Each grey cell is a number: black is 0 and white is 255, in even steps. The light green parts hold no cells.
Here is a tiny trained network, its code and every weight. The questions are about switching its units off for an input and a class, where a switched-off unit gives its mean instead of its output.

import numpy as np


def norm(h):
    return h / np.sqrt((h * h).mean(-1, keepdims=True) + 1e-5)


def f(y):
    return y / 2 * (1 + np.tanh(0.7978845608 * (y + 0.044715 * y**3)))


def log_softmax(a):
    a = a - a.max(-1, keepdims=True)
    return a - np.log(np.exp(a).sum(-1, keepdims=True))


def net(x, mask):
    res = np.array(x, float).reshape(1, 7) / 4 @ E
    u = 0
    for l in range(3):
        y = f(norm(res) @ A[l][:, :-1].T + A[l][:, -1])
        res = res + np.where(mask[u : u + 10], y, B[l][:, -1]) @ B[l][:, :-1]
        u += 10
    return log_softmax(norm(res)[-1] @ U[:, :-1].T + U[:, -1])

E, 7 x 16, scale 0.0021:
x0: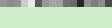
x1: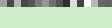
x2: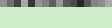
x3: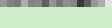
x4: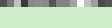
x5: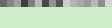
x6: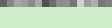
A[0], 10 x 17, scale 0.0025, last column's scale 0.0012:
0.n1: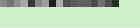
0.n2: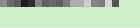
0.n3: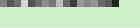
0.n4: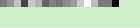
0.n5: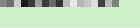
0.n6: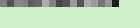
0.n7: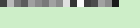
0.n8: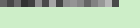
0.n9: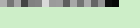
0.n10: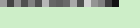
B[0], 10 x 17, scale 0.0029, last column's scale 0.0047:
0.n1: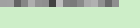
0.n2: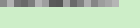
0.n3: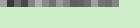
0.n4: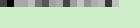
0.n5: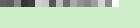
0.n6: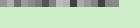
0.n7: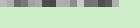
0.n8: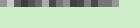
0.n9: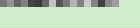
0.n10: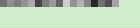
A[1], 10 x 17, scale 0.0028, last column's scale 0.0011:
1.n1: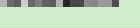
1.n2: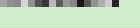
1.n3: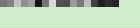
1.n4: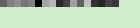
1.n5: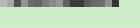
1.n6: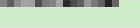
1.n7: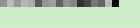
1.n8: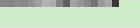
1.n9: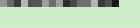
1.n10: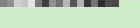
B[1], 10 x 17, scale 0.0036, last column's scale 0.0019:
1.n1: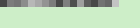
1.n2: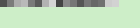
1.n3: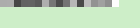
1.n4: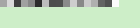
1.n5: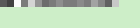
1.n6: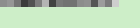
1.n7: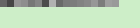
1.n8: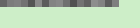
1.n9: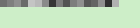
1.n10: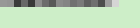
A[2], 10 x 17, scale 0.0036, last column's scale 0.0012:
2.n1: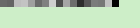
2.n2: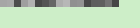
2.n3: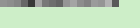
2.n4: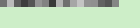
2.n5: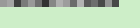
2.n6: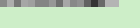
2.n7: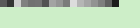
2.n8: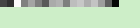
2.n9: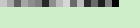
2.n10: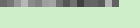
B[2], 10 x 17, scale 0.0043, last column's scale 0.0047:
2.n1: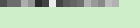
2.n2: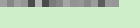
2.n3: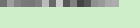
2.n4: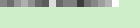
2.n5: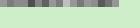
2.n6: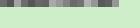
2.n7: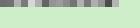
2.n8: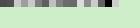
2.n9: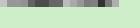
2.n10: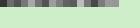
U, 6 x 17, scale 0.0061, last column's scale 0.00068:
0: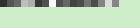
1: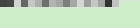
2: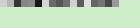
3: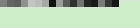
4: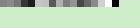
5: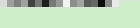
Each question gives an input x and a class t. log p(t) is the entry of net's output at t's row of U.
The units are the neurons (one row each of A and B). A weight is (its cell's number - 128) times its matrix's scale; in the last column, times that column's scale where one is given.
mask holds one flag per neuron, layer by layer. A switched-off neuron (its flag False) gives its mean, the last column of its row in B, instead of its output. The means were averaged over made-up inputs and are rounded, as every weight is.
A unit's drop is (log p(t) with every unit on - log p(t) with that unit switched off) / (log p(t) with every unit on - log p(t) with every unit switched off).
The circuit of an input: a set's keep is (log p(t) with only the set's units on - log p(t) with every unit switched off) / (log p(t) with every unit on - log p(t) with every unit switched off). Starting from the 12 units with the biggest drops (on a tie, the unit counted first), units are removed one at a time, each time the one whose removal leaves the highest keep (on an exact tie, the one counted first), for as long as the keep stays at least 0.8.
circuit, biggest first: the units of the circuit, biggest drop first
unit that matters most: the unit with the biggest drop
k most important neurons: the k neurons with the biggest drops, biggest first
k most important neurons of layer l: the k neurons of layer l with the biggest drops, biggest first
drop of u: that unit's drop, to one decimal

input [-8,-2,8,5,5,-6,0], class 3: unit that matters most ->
0.n5
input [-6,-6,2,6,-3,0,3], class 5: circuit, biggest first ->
[0.n7 2.n9]
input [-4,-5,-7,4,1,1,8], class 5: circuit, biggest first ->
[0.n7 2.n9]
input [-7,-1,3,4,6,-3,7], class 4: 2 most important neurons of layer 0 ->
[0.n2 0.n8]
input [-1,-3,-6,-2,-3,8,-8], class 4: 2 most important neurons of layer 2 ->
[2.n8 2.n3]
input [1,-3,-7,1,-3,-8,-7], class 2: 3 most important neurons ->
[1.n4 0.n5 1.n3]
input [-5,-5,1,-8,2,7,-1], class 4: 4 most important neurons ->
[0.n5 1.n5 0.n8 0.n2]
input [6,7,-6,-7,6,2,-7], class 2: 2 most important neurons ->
[1.n4 1.n3]
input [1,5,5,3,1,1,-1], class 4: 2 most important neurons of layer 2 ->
[2.n8 2.n4]
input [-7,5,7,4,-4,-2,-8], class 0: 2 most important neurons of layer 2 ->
[2.n1 2.n10]
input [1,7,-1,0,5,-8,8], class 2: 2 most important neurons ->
[1.n3 1.n4]
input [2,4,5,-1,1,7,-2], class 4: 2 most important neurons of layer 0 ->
[0.n8 0.n2]
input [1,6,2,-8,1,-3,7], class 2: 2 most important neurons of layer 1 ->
[1.n3 1.n4]
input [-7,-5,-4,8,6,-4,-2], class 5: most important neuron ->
[0.n7]
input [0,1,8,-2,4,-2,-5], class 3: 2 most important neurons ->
[0.n1 1.n9]
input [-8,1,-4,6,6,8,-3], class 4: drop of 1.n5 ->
0.5
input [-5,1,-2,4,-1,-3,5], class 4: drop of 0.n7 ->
0.0
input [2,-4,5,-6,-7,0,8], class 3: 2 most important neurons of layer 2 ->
[2.n4 2.n1]
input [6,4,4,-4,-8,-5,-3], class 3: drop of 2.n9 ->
0.1
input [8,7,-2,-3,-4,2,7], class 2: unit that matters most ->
1.n3
